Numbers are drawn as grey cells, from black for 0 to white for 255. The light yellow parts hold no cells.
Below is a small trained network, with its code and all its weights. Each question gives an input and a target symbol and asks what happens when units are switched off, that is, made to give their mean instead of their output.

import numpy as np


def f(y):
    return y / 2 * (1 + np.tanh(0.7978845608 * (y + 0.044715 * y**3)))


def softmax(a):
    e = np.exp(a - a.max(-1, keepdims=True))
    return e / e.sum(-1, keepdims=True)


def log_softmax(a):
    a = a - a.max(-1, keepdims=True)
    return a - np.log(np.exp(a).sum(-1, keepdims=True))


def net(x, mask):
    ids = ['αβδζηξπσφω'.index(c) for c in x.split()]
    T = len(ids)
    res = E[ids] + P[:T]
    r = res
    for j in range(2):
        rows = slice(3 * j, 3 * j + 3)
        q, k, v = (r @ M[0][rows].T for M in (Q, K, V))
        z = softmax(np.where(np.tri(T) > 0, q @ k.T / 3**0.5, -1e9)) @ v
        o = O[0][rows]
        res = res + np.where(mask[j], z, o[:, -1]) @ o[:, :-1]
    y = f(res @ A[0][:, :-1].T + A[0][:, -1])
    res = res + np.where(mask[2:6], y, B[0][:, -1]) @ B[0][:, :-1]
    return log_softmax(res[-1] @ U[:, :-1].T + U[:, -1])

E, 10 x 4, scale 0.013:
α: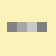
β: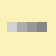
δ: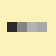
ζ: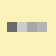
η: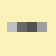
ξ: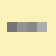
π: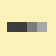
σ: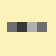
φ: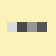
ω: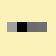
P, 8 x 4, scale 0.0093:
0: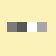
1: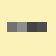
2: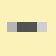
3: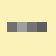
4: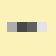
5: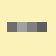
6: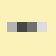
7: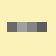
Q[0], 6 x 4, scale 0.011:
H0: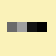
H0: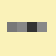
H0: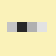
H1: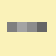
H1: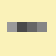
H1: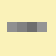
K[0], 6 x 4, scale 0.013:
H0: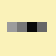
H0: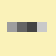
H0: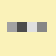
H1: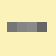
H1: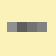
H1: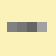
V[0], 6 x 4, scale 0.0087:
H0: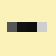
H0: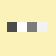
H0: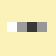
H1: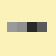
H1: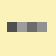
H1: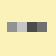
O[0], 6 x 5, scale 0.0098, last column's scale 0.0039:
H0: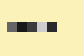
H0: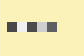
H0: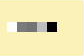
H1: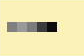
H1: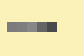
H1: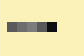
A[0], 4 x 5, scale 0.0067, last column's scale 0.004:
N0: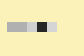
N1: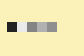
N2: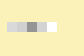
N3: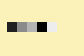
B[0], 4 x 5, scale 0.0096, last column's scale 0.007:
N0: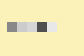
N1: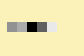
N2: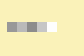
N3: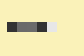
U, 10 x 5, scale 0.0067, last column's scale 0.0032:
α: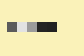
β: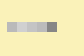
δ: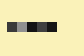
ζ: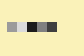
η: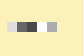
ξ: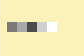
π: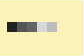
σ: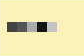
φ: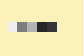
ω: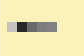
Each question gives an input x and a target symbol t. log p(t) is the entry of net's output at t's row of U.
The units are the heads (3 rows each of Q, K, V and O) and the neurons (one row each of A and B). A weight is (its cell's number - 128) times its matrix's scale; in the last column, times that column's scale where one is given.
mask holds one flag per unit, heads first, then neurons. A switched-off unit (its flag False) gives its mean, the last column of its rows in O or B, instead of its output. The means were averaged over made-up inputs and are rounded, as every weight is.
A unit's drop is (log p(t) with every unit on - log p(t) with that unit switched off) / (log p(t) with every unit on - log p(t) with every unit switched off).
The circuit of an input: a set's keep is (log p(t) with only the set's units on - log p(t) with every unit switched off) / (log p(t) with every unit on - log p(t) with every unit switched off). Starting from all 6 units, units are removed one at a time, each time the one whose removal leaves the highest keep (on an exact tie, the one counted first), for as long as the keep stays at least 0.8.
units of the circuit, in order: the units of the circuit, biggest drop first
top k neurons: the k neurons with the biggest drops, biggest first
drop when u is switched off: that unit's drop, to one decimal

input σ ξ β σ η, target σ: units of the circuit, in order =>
[H0, N2]
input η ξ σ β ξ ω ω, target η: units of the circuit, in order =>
[H0]
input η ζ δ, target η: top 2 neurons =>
[N3, N0]
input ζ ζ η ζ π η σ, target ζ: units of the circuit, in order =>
[H0, N1]
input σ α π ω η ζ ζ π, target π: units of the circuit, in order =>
[H0, N0]
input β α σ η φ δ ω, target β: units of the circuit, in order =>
[H0, N1, N3]
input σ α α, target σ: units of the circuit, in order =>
[H0, N3]
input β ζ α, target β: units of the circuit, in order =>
[H0, N2]
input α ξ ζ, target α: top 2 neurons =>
[N0, N3]
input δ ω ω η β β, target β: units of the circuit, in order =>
[H0, N1, N2]
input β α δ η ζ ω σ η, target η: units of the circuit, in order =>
[H0, N3]
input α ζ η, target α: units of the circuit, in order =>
[H0, H1]
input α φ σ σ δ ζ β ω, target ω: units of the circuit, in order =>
[H0, N0]
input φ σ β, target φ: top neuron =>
[N0]
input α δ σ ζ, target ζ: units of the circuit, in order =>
[N1, H0]
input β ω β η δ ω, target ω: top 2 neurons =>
[N2, N0]
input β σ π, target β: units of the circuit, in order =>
[H0, N3]
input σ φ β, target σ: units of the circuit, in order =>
[H0, N2]
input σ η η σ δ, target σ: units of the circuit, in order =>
[H0, N3]
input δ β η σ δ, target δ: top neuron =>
[N1]
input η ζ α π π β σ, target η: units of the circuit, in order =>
[H0, N3]
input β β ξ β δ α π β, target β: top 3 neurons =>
[N2, N3, N0]
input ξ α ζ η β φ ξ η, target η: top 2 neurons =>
[N0, N3]
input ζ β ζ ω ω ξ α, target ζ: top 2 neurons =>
[N1, N2]
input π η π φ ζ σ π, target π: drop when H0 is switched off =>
0.7
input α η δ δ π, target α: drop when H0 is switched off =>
1.6
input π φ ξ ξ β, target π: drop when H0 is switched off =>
1.2
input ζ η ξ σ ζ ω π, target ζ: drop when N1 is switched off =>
0.5
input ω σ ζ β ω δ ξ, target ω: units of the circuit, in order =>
[H0]
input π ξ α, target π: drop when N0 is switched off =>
0.2
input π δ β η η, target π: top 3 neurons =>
[N1, N0, N2]
